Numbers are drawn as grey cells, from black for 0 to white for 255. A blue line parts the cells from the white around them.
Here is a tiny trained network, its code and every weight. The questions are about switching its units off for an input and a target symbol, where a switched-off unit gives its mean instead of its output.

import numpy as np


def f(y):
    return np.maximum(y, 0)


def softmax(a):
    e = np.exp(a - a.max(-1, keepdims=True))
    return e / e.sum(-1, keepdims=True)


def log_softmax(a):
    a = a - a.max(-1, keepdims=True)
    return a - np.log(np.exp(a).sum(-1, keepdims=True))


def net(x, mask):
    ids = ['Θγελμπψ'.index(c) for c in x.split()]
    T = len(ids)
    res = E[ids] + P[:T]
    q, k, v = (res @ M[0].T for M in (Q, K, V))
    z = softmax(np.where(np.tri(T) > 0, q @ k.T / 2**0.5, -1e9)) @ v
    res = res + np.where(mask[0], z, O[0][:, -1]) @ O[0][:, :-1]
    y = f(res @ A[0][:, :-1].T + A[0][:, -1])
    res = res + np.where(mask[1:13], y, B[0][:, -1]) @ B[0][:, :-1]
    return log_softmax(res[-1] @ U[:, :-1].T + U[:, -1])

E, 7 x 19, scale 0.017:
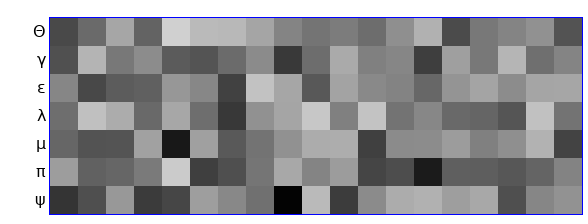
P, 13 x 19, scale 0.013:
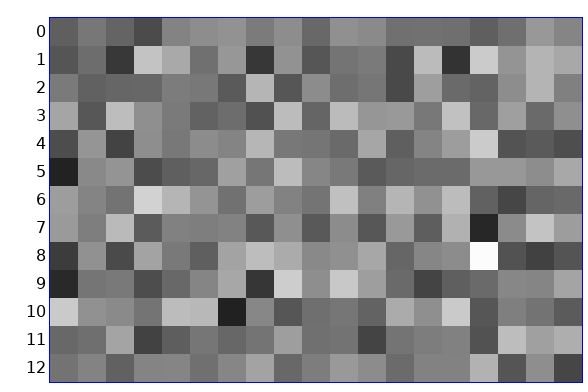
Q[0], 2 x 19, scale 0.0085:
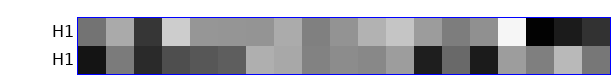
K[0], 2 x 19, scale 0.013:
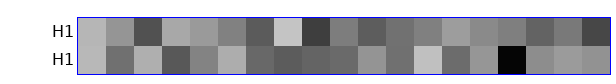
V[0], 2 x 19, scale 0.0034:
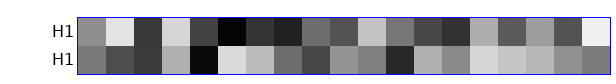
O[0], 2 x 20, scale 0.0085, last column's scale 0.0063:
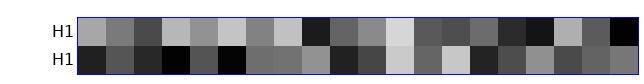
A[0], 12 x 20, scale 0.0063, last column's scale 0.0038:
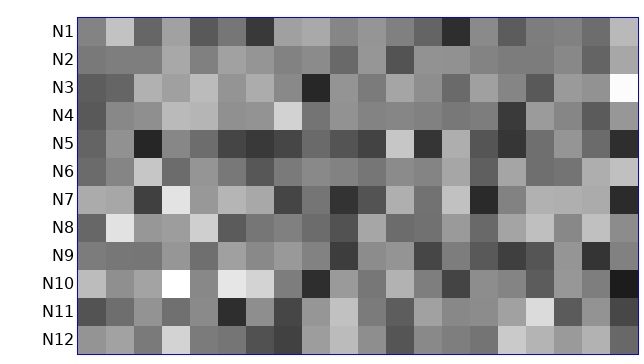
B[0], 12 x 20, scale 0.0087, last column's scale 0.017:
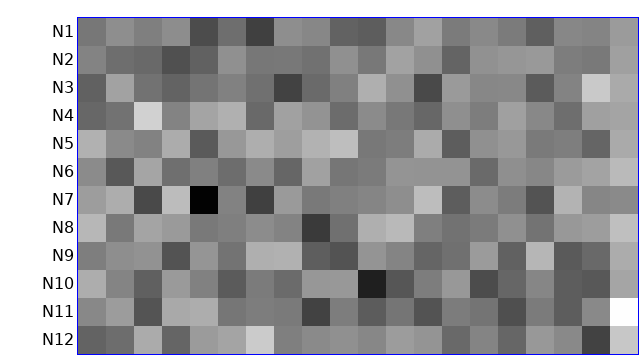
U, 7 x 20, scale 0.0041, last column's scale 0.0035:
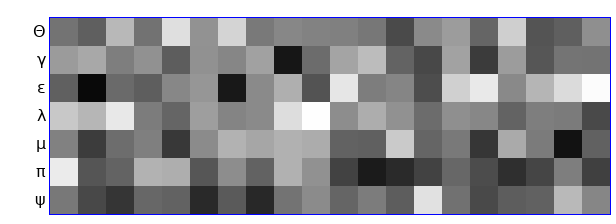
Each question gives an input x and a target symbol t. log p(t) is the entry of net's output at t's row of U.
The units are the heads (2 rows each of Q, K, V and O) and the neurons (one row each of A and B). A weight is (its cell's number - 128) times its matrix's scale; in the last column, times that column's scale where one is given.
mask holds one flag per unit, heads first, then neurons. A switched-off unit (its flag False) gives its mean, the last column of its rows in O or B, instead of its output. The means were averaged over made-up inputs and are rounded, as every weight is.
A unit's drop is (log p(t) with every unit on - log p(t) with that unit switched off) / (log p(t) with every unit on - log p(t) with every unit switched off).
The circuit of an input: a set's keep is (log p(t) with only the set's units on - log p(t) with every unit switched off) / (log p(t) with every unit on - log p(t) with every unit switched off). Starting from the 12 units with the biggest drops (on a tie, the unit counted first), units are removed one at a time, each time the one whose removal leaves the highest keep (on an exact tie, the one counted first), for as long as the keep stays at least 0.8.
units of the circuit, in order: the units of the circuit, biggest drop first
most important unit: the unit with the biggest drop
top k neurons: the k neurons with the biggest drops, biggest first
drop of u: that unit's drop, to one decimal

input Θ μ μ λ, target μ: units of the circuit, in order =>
[H1 N5]
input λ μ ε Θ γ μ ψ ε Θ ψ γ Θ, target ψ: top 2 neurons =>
[N12 N9]
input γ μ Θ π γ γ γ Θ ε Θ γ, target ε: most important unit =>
N11
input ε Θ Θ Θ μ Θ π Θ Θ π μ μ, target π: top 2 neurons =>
[N10 N3]
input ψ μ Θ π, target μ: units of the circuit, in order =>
[H1 N5 N11]
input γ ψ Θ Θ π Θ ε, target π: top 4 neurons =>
[N10 N8 N6 N12]
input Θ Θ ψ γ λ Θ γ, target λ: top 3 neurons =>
[N11 N10 N9]
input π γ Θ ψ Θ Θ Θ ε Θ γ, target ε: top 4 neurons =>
[N11 N10 N9 N12]
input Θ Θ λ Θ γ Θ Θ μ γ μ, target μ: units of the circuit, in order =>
[N5 H1]
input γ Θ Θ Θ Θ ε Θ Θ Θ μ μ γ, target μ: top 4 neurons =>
[N5 N11 N3 N8]
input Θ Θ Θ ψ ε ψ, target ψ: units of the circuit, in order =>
[N12 H1]
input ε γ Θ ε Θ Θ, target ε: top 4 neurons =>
[N11 N12 N10 N3]
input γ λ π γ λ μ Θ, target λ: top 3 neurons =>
[N11 N10 N9]
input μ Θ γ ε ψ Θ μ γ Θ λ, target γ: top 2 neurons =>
[N9 N6]
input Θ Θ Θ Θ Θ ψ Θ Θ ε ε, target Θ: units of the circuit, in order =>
[H1 N12 N11]
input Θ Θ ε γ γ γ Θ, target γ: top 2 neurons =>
[N7 N9]
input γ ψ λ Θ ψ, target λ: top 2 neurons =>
[N11 N10]
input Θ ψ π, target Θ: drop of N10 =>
0.2
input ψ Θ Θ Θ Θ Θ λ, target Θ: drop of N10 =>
0.0
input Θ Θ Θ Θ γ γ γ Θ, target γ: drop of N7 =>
0.2
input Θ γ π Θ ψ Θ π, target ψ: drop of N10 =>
0.1
